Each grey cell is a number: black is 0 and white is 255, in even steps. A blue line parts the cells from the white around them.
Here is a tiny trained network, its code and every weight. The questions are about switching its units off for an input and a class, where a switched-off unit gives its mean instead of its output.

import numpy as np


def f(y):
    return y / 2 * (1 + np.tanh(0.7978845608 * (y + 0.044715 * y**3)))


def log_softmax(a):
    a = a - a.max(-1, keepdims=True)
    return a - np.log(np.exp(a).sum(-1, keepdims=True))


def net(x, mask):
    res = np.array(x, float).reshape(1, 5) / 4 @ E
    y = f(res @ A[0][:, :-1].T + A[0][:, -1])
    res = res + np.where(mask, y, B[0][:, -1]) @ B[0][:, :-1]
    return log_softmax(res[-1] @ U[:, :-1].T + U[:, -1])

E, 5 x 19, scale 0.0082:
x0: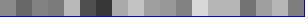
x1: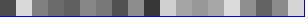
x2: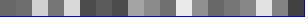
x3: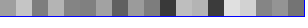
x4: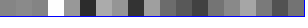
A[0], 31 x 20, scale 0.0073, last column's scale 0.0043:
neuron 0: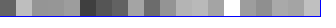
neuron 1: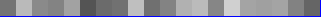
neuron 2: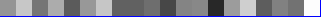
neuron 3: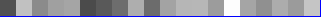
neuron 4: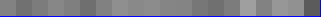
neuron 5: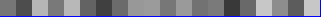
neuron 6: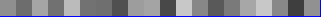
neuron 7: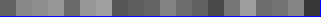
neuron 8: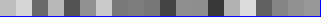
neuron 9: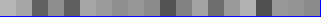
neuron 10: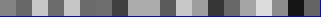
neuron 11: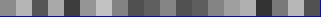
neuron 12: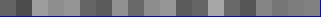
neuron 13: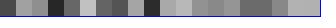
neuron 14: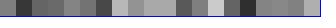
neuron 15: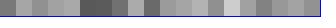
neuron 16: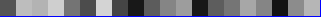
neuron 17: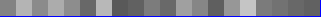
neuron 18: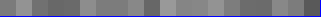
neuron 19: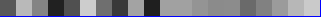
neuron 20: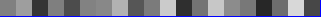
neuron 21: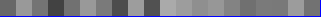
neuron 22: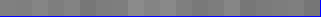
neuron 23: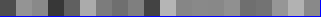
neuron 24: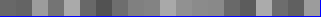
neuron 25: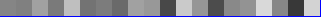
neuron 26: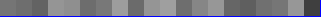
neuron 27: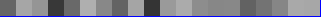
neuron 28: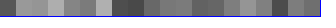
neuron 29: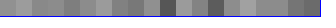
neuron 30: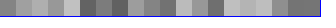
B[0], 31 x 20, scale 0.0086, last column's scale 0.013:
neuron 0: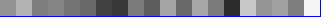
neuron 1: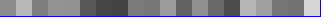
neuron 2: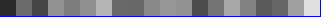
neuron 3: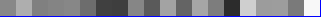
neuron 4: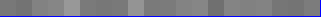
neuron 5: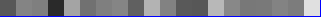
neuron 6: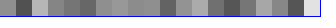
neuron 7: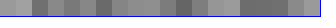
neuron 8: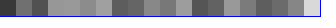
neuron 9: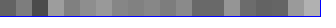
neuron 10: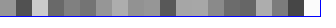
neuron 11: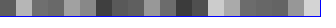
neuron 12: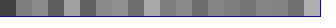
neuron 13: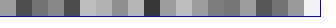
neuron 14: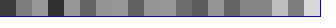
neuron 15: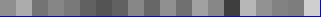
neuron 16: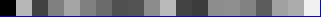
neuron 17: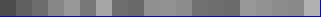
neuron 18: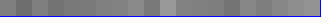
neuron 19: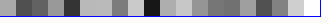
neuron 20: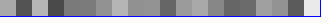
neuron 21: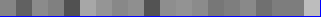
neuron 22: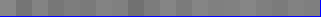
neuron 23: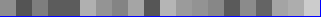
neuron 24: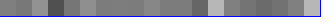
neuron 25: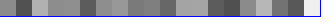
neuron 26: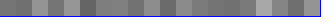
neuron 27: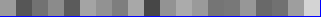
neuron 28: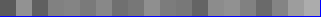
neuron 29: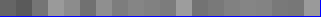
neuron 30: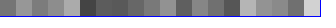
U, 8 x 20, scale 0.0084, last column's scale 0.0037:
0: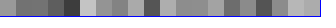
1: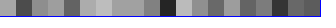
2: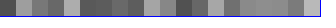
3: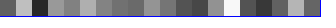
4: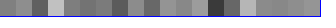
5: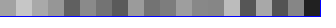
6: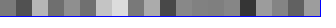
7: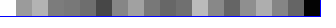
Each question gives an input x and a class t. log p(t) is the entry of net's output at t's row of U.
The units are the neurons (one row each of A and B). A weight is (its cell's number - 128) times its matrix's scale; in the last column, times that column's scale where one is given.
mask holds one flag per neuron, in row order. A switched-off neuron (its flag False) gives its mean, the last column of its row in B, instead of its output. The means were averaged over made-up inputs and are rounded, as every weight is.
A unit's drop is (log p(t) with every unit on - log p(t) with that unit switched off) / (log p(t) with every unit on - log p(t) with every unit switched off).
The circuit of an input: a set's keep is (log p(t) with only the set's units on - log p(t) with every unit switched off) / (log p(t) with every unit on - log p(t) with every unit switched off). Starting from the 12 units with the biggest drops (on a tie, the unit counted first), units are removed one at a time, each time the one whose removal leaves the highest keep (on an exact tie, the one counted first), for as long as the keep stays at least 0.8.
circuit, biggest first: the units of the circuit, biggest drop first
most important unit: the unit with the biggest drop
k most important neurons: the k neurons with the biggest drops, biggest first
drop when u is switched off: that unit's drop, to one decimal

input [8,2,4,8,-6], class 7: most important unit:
neuron 10
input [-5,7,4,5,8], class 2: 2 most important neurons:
[neuron 3; neuron 0]
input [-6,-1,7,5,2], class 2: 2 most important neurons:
[neuron 16; neuron 19]
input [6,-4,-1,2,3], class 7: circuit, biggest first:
[neuron 16; neuron 2]
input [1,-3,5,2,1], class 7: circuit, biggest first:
[neuron 8; neuron 16]
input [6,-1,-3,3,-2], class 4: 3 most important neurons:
[neuron 10; neuron 20; neuron 6]
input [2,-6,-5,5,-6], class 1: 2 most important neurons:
[neuron 16; neuron 11]
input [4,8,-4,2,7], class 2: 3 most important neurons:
[neuron 11; neuron 19; neuron 13]
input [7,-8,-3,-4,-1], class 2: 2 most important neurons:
[neuron 10; neuron 20]
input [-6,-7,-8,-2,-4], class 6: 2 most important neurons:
[neuron 20; neuron 16]
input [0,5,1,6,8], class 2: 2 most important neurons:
[neuron 16; neuron 19]
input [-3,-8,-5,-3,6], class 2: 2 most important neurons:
[neuron 19; neuron 13]
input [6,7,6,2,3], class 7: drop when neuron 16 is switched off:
0.1
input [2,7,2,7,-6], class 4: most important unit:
neuron 1
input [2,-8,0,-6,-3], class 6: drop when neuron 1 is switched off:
0.2
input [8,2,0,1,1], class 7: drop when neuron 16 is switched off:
0.2
